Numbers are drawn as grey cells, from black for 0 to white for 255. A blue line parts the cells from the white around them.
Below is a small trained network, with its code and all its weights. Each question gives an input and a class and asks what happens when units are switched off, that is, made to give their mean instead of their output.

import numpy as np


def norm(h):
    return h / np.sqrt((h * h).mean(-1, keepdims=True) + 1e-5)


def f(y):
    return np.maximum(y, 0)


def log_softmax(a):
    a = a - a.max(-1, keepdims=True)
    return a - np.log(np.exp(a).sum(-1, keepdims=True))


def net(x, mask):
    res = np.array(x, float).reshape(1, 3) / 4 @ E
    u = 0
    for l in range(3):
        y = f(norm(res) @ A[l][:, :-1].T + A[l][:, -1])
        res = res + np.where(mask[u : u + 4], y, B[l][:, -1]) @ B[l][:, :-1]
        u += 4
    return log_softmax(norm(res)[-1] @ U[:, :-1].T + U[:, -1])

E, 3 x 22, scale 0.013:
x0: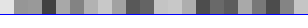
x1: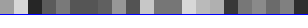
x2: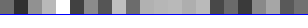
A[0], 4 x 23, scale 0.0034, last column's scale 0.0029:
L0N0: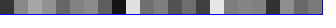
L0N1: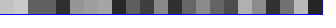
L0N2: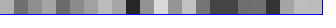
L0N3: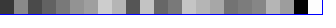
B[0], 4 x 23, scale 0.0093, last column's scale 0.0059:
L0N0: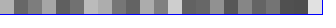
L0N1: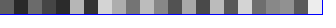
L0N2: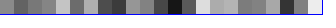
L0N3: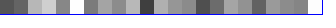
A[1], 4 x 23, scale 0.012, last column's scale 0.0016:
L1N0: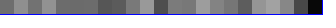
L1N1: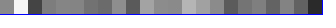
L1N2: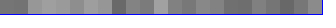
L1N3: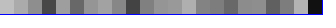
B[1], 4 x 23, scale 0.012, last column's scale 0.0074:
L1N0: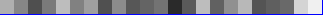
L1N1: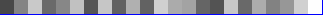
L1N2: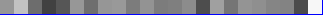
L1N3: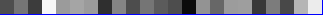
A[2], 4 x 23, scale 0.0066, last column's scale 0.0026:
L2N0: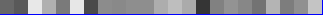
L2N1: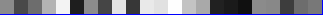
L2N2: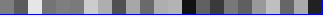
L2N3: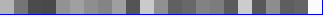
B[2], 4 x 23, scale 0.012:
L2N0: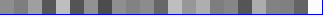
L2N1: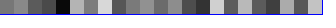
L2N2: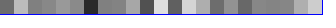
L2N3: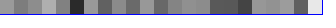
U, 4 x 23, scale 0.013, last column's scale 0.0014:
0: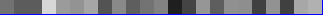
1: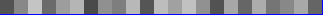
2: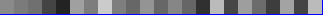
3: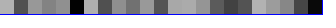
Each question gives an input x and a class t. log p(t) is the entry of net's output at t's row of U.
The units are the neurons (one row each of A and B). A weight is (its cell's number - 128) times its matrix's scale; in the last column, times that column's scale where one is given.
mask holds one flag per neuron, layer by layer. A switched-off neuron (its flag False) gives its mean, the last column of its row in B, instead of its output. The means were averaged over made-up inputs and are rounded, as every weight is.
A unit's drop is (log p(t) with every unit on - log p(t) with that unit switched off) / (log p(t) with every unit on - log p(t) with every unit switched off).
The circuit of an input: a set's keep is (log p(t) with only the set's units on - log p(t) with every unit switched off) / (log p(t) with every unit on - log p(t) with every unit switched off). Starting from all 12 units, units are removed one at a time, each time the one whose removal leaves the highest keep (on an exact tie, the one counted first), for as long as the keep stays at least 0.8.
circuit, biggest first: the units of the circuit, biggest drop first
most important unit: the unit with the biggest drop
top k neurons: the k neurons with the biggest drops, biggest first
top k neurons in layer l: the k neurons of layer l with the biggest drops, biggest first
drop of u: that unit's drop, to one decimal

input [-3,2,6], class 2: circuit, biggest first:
(L2N1)
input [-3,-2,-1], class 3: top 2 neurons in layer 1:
(L1N1; L1N3)
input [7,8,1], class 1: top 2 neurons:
(L1N1; L1N0)
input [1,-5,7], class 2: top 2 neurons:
(L2N1; L1N1)
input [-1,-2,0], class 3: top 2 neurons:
(L1N1; L1N2)
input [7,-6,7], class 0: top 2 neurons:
(L1N3; L0N3)
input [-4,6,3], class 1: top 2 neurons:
(L1N1; L0N2)
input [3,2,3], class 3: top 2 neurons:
(L0N2; L1N2)
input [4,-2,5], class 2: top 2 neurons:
(L2N1; L1N0)
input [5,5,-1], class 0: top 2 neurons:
(L1N3; L0N2)
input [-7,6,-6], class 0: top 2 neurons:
(L1N0; L2N1)
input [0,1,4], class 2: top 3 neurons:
(L2N1; L1N1; L0N1)
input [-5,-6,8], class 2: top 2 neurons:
(L2N1; L1N1)
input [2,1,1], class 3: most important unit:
L0N2
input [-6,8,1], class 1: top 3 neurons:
(L1N1; L0N2; L1N3)
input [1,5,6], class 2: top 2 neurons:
(L2N1; L0N3)
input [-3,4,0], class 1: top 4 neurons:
(L0N2; L1N3; L0N1; L2N3)
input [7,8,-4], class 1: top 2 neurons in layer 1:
(L1N1; L1N0)
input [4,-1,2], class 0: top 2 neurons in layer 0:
(L0N3; L0N1)
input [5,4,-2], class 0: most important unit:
L1N3
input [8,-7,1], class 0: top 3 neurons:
(L1N3; L0N3; L1N1)
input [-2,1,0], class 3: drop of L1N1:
0.3
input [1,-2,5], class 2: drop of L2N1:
0.9
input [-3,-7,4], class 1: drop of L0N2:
0.0
